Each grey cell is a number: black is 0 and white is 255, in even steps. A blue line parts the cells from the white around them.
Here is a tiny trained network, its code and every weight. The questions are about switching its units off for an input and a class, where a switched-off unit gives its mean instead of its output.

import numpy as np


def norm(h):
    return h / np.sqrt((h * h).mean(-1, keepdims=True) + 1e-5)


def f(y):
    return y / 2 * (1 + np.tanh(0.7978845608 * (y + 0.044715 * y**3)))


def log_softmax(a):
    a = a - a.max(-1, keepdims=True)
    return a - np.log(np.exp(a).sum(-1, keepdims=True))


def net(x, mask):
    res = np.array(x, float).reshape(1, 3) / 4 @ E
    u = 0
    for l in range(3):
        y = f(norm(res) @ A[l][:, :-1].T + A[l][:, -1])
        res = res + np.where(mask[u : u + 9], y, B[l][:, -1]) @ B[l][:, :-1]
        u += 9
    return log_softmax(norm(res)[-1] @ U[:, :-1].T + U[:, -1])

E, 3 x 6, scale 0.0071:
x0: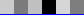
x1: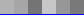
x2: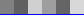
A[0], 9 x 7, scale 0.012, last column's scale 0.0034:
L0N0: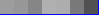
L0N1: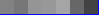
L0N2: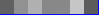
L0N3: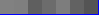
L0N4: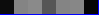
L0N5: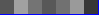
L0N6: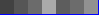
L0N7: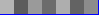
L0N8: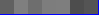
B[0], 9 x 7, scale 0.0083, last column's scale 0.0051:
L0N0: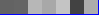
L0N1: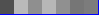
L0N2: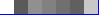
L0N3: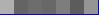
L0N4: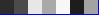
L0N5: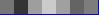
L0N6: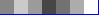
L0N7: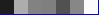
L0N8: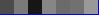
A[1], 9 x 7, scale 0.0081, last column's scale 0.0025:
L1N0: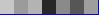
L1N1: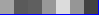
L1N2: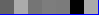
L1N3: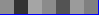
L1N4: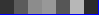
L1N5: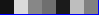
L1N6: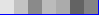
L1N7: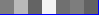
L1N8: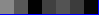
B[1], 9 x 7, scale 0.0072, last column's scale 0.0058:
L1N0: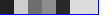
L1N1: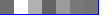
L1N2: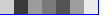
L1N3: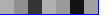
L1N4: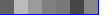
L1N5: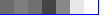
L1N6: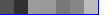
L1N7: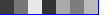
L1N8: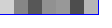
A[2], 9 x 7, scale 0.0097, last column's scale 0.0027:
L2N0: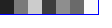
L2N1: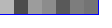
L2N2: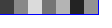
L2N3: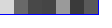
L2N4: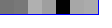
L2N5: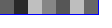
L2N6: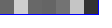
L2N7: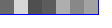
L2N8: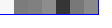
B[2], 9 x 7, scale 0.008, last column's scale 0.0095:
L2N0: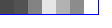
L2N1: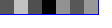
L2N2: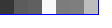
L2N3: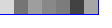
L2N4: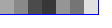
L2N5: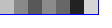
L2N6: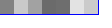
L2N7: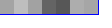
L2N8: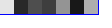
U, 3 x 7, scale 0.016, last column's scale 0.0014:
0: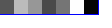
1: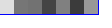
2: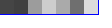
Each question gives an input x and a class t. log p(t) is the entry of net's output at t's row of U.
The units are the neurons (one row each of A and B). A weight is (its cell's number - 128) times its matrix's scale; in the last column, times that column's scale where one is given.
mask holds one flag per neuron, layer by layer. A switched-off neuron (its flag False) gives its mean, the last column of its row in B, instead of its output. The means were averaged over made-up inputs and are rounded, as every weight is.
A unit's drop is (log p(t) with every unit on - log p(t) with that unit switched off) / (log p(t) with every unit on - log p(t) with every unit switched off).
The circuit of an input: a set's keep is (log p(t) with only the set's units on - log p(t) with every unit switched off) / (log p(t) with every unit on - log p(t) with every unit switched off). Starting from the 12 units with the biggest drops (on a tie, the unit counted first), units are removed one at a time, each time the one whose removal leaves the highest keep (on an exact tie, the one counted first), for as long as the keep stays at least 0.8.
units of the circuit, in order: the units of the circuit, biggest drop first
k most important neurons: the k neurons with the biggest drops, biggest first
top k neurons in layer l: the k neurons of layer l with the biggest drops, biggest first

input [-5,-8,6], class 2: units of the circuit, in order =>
[L0N4]
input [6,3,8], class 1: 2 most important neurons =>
[L0N2, L0N6]
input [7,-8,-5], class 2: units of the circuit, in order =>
[L2N0, L2N4]
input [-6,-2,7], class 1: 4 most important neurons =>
[L0N2, L0N7, L1N0, L1N3]
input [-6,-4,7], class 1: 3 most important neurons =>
[L0N2, L0N7, L1N0]
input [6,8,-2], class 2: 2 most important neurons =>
[L0N0, L0N6]
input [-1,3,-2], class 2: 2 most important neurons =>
[L1N7, L0N0]
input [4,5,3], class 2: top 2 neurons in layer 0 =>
[L0N0, L0N6]
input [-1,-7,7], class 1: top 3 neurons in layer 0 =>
[L0N2, L0N7, L0N0]
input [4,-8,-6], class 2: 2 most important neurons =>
[L0N4, L0N2]
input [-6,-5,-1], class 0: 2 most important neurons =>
[L0N6, L1N5]
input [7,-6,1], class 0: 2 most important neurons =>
[L1N0, L0N0]
